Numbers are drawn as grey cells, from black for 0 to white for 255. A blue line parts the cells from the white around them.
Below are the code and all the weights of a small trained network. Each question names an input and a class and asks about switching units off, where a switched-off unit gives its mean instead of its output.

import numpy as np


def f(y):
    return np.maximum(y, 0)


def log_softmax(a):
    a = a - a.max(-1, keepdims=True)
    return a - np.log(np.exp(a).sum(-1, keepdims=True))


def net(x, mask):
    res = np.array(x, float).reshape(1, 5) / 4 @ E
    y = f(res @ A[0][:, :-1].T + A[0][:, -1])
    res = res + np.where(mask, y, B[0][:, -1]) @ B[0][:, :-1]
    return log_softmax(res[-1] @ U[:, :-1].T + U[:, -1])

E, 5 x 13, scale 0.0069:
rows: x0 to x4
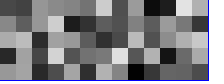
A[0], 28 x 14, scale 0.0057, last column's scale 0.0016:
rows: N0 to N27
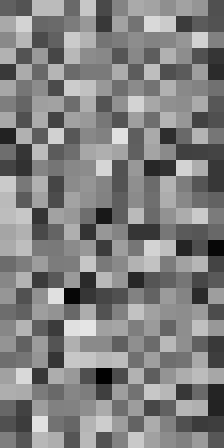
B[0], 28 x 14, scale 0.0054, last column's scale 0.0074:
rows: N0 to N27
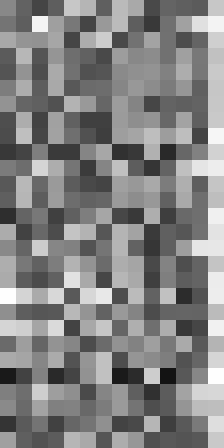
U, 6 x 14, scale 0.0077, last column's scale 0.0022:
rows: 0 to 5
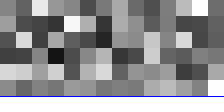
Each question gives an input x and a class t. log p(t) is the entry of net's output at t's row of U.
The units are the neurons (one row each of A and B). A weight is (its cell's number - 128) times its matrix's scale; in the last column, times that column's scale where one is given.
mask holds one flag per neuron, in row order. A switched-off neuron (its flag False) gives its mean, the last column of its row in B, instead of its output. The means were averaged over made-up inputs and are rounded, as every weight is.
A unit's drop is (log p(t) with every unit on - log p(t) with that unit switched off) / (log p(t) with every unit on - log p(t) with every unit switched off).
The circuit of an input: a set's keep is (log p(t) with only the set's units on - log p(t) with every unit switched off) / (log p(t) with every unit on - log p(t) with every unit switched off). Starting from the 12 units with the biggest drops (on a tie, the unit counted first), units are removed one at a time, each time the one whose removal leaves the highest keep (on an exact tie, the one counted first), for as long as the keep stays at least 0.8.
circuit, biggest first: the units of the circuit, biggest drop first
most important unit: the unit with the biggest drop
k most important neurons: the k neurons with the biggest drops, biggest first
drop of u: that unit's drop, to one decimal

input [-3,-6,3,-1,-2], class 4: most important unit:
N20
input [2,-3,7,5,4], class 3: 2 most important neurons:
N23, N13
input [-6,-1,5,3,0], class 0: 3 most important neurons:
N1, N15, N24
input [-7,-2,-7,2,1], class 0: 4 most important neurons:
N1, N15, N24, N23
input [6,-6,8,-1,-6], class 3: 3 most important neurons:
N23, N13, N2
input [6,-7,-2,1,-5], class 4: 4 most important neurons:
N20, N22, N1, N15
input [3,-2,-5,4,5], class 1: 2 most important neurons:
N17, N23
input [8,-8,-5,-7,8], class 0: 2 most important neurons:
N10, N25
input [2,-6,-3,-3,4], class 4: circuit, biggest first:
N20, N22
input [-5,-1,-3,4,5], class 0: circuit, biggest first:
N1, N15
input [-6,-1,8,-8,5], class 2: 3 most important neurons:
N11, N3, N7
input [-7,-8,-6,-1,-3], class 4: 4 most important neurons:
N20, N22, N10, N23
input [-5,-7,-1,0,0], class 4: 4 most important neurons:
N20, N22, N10, N2
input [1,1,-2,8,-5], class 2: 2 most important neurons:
N8, N4
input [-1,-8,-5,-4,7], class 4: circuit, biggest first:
N20
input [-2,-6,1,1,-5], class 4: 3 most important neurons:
N20, N2, N17
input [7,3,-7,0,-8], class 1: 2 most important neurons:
N0, N27
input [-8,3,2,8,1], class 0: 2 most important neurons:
N1, N15
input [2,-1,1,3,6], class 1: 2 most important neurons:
N17, N14
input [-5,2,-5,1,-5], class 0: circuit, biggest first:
N15
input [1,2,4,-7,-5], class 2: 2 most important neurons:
N7, N11
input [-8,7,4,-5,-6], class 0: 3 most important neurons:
N1, N15, N24
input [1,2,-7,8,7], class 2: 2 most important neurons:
N8, N4
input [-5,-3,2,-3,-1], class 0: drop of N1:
0.2
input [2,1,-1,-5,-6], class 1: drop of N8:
0.1
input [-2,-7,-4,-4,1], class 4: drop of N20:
0.3
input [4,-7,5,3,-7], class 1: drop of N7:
0.0
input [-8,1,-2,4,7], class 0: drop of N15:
0.2
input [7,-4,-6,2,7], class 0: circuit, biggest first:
N10
